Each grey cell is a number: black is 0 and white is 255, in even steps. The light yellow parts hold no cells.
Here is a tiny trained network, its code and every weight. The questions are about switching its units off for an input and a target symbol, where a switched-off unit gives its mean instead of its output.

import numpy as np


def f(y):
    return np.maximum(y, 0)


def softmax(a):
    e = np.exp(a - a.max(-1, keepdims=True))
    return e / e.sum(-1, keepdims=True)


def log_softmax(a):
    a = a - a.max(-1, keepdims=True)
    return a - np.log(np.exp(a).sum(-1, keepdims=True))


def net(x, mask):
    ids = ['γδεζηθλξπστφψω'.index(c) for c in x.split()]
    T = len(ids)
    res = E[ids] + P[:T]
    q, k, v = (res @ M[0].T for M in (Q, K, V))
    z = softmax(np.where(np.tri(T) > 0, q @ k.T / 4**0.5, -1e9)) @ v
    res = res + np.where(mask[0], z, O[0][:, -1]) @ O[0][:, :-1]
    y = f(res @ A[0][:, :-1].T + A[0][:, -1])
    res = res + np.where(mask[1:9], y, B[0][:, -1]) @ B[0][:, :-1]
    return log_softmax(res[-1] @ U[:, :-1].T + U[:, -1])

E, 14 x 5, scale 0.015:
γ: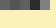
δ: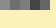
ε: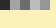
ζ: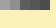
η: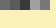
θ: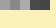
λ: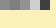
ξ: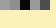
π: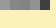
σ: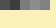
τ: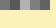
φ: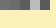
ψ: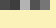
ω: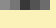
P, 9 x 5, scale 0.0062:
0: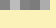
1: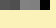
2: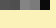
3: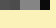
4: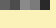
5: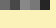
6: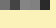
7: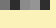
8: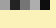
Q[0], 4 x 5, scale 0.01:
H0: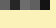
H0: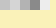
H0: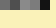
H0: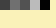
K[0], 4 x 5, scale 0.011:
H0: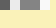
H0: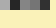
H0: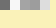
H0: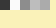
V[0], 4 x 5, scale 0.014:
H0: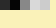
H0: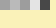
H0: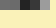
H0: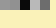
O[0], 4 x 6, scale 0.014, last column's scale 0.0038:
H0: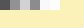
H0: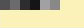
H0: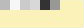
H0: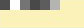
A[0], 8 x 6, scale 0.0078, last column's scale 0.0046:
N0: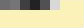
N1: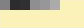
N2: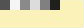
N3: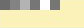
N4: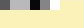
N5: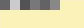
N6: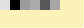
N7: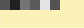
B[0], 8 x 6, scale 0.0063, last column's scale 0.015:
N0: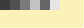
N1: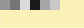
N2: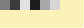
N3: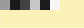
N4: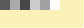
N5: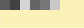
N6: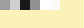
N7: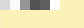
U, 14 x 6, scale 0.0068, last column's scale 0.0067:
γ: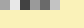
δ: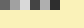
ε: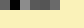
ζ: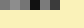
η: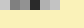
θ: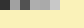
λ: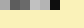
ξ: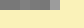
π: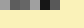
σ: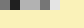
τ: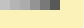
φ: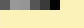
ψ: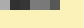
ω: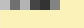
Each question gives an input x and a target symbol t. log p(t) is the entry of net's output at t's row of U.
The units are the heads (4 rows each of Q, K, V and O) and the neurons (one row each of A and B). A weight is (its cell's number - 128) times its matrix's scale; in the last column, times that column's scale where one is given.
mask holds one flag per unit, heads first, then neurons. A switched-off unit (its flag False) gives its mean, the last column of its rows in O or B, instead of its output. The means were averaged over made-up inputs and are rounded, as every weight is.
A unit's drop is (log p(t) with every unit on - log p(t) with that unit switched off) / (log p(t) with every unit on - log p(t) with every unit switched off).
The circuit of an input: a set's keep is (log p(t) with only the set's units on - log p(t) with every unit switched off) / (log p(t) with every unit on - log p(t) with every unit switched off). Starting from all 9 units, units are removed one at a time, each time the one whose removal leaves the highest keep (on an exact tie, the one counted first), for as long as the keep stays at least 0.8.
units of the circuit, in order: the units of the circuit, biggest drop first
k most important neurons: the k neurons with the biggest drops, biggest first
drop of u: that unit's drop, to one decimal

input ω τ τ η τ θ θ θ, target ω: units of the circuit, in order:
H0, N2
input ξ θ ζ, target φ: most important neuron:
N5
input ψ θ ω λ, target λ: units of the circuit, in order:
H0, N6
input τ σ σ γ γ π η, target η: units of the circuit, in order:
H0, N1, N7
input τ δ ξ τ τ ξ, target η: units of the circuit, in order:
H0, N1, N3
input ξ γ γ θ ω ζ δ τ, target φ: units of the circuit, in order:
H0, N5
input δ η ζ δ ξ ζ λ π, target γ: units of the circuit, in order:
H0, N6
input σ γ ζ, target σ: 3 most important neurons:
N7, N6, N3
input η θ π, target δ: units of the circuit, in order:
H0, N2
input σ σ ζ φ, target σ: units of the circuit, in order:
H0, N6
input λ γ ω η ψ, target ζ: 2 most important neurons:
N7, N1
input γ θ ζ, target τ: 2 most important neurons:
N2, N6
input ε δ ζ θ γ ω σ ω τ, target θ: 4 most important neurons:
N4, N2, N1, N5
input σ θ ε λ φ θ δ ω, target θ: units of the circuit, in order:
H0, N4
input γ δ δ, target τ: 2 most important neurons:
N2, N6
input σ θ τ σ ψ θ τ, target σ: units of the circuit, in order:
H0, N3
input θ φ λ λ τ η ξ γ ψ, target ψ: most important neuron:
N6
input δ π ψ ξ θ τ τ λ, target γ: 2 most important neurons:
N6, N3
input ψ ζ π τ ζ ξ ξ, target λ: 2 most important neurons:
N6, N7
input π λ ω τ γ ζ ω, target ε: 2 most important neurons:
N0, N6
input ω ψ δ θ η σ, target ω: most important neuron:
N2
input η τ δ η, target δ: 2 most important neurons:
N2, N3
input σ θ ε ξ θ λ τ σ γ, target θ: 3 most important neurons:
N4, N2, N1
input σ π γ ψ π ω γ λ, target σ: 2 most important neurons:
N7, N3
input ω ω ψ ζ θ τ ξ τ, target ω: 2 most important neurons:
N2, N4
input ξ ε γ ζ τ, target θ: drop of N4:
0.4
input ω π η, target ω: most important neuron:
N2
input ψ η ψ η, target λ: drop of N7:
0.0
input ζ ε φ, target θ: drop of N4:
0.3
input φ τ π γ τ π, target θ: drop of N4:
0.2
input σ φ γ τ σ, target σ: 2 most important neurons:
N3, N6
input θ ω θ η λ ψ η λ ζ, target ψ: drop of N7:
0.1
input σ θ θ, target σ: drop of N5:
0.0
